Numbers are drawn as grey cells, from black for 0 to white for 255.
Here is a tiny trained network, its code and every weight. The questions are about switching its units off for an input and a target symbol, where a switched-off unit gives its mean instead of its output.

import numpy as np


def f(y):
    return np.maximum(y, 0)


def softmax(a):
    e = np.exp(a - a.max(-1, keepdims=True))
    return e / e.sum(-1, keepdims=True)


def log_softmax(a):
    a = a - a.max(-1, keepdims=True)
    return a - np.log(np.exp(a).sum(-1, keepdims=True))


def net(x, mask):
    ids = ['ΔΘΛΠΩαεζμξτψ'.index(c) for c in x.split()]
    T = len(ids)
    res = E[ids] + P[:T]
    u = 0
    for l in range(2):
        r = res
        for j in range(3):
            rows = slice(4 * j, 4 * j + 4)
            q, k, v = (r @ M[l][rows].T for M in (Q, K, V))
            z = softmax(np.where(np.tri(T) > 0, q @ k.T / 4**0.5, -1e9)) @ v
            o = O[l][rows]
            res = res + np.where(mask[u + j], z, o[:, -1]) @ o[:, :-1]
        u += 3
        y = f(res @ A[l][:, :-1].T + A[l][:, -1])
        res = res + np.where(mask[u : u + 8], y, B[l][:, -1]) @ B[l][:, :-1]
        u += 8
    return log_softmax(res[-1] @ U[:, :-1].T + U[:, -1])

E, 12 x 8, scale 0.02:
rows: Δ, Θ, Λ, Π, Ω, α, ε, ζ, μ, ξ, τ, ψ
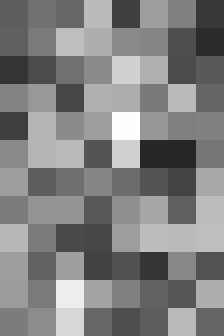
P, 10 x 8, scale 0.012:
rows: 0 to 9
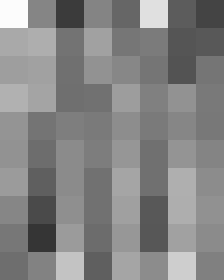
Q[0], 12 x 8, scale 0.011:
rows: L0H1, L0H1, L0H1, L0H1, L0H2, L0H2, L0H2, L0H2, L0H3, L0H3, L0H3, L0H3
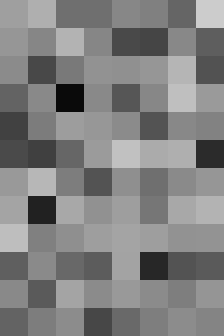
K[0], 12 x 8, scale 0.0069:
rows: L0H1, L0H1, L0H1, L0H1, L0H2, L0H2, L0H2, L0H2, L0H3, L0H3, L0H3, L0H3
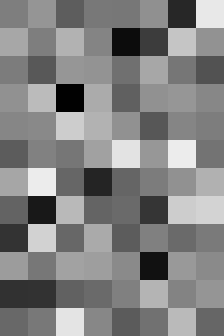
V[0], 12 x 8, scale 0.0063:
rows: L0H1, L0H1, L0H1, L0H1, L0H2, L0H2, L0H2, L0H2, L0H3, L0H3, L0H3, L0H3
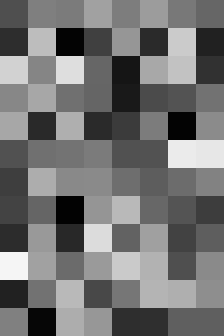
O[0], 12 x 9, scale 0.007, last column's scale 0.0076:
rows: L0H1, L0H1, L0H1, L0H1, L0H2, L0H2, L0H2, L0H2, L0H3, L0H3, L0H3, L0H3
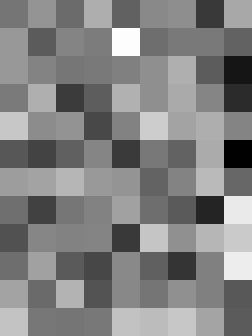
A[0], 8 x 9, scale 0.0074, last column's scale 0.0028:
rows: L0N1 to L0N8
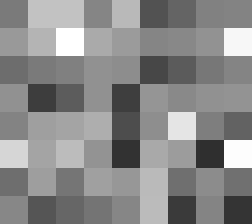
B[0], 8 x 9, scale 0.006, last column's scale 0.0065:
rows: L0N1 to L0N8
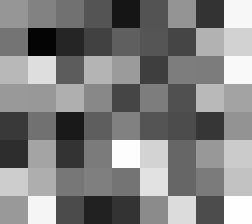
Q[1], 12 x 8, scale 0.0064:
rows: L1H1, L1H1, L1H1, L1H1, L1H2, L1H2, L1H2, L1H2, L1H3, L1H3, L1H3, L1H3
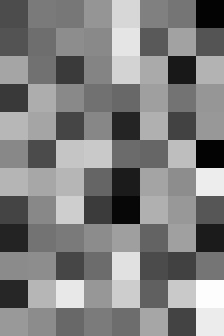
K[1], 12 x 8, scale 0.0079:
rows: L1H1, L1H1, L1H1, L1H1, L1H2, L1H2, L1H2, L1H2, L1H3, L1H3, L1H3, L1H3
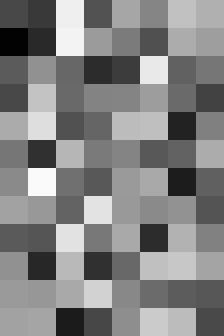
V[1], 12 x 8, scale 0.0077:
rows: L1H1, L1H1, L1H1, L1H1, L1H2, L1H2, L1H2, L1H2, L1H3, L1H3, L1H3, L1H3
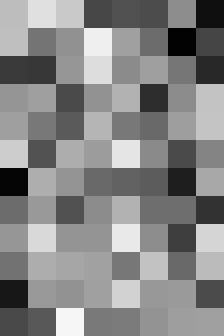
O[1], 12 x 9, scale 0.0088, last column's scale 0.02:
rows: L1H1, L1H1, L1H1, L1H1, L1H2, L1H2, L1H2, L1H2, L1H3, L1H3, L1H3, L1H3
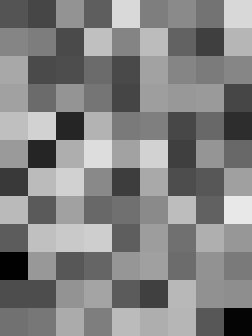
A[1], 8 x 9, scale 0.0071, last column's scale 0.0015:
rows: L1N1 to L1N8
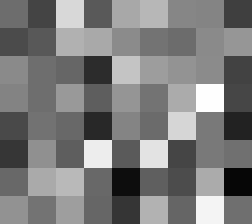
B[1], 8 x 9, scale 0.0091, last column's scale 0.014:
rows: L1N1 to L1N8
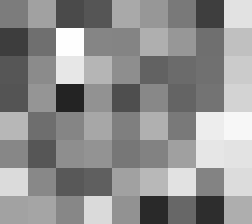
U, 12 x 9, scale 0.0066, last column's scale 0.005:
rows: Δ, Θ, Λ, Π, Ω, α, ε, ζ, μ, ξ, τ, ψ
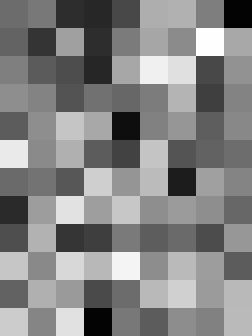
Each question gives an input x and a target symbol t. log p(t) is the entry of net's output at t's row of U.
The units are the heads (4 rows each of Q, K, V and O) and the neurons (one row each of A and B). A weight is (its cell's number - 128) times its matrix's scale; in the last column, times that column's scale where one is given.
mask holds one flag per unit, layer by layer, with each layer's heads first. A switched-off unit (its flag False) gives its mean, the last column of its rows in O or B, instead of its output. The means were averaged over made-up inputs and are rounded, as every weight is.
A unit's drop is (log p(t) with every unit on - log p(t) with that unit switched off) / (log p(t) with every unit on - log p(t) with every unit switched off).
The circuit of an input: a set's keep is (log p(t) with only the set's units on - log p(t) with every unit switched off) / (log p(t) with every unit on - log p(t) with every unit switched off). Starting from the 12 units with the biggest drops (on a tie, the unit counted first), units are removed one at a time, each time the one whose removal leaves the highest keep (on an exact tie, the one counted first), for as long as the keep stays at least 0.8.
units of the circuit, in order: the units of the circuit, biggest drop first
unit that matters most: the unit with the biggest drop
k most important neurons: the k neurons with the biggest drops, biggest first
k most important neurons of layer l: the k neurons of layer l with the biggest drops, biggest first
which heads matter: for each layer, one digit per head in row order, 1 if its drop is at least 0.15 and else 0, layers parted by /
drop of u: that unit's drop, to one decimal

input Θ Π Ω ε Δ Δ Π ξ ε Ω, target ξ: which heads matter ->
101 / 011
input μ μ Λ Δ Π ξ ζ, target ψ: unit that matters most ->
L0H3
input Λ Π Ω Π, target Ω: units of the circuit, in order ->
L0H2, L1H3
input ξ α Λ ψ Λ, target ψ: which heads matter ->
000 / 100
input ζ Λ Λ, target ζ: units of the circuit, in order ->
L0N3, L0H2, L1H1
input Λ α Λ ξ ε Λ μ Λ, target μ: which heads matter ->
010 / 010
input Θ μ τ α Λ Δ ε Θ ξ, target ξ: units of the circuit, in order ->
L0H3, L1H2
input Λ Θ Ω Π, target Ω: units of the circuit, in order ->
L1H3, L0H2
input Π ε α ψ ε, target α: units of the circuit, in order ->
L0H2, L1H1, L1H3
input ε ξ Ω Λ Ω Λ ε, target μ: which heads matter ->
110 / 011
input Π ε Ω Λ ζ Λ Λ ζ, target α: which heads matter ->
010 / 100
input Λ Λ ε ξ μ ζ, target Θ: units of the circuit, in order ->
L0H2, L1H2
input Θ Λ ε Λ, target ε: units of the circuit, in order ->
L1H2, L0H2
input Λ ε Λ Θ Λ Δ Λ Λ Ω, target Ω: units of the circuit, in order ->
L1H1, L0H2, L1H3
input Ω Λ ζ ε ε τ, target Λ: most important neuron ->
L1N7
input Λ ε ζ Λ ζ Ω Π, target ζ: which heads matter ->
011 / 001
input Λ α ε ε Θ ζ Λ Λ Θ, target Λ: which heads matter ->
001 / 101
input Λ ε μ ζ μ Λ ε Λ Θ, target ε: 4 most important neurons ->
L0N6, L0N3, L0N8, L1N7
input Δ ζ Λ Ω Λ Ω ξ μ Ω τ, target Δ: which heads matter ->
010 / 100
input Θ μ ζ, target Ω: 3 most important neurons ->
L0N6, L1N8, L0N1
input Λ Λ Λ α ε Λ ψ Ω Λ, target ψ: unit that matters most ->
L0N3
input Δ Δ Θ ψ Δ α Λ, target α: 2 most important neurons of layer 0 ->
L0N6, L0N5
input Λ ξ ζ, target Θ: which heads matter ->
011 / 111
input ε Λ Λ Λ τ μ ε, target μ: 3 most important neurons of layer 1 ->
L1N4, L1N8, L1N5
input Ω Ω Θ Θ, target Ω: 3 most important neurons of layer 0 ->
L0N6, L0N8, L0N3
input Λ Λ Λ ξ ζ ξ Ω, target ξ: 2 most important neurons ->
L0N3, L0N8
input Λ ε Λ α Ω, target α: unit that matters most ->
L0N1
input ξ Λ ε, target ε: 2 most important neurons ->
L1N4, L0N6
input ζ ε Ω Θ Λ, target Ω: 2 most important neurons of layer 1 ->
L1N7, L1N5
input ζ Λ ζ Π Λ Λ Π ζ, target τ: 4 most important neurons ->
L1N7, L0N6, L1N4, L1N3
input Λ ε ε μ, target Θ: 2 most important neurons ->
L0N8, L1N5
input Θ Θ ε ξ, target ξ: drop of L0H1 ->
0.2
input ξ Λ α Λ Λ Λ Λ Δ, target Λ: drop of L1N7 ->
-0.1
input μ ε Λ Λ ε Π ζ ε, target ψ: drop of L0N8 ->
0.2
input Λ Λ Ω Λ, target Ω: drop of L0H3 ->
0.1
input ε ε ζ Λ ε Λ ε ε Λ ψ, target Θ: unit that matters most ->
L1N5
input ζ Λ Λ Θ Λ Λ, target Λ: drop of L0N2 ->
0.0
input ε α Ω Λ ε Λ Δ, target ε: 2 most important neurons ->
L0N6, L1N7
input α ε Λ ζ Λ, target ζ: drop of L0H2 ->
0.2
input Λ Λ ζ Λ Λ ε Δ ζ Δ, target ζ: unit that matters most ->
L1H3
